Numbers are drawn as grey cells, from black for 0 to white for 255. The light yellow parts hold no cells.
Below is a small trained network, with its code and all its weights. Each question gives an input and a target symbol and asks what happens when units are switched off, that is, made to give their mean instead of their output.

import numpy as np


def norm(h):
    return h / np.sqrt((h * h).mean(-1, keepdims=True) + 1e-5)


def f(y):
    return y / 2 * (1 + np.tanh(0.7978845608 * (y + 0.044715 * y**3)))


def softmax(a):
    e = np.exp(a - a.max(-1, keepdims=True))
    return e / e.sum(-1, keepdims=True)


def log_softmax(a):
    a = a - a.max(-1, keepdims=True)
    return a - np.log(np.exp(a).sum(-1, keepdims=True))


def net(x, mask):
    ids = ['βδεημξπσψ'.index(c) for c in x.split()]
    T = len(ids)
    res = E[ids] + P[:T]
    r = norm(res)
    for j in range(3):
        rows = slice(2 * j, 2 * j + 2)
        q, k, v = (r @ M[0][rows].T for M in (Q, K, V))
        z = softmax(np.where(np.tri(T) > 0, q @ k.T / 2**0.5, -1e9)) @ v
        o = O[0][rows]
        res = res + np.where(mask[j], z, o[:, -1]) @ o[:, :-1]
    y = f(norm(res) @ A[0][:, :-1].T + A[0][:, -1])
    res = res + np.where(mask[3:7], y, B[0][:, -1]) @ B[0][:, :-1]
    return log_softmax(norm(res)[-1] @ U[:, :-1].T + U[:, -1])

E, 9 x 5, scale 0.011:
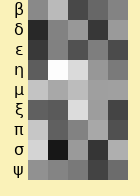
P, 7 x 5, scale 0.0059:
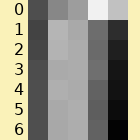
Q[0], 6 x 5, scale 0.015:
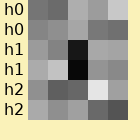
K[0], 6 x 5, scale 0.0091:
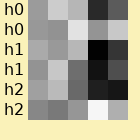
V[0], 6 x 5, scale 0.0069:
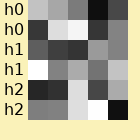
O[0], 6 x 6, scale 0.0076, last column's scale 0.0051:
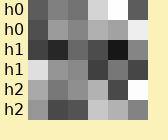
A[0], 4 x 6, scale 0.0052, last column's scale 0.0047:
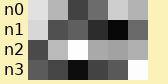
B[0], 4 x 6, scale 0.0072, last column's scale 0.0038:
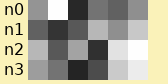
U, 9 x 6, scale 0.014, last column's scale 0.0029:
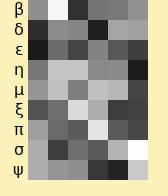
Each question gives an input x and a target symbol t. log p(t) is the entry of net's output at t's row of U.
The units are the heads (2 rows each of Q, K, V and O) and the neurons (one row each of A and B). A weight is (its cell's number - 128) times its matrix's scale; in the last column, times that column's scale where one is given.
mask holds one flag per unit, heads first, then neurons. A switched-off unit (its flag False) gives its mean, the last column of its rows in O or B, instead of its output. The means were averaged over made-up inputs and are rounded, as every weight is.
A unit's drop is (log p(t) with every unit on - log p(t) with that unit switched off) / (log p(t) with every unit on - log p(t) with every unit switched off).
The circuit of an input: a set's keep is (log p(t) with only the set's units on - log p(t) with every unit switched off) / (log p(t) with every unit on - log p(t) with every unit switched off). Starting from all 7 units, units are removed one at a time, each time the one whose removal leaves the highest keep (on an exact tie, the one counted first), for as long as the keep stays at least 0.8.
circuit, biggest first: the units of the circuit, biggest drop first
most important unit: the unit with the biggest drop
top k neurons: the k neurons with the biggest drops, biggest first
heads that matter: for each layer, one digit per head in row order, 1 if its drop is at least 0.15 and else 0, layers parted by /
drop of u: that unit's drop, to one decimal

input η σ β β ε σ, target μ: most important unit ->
h1
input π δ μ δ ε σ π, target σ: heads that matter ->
101
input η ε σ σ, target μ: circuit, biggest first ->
h1, n0, h0
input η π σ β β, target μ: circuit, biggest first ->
h1, h2
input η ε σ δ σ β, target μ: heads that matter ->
110
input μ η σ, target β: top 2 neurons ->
n0, n2
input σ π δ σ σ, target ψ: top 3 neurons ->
n2, n0, n3
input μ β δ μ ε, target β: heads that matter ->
011
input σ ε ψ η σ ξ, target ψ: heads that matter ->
010
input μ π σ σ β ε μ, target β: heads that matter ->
011
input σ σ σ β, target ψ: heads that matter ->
101
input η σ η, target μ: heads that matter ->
011
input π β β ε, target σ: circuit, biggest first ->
h2, n3
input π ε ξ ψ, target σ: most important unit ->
h2
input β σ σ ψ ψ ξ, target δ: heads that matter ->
001
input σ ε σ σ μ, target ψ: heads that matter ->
011
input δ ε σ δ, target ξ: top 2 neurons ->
n3, n0
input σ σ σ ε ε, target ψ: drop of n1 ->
-0.3
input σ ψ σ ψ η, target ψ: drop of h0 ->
-0.1
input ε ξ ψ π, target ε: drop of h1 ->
0.5
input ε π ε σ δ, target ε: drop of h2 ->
0.1
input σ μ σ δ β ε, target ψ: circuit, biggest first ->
h1
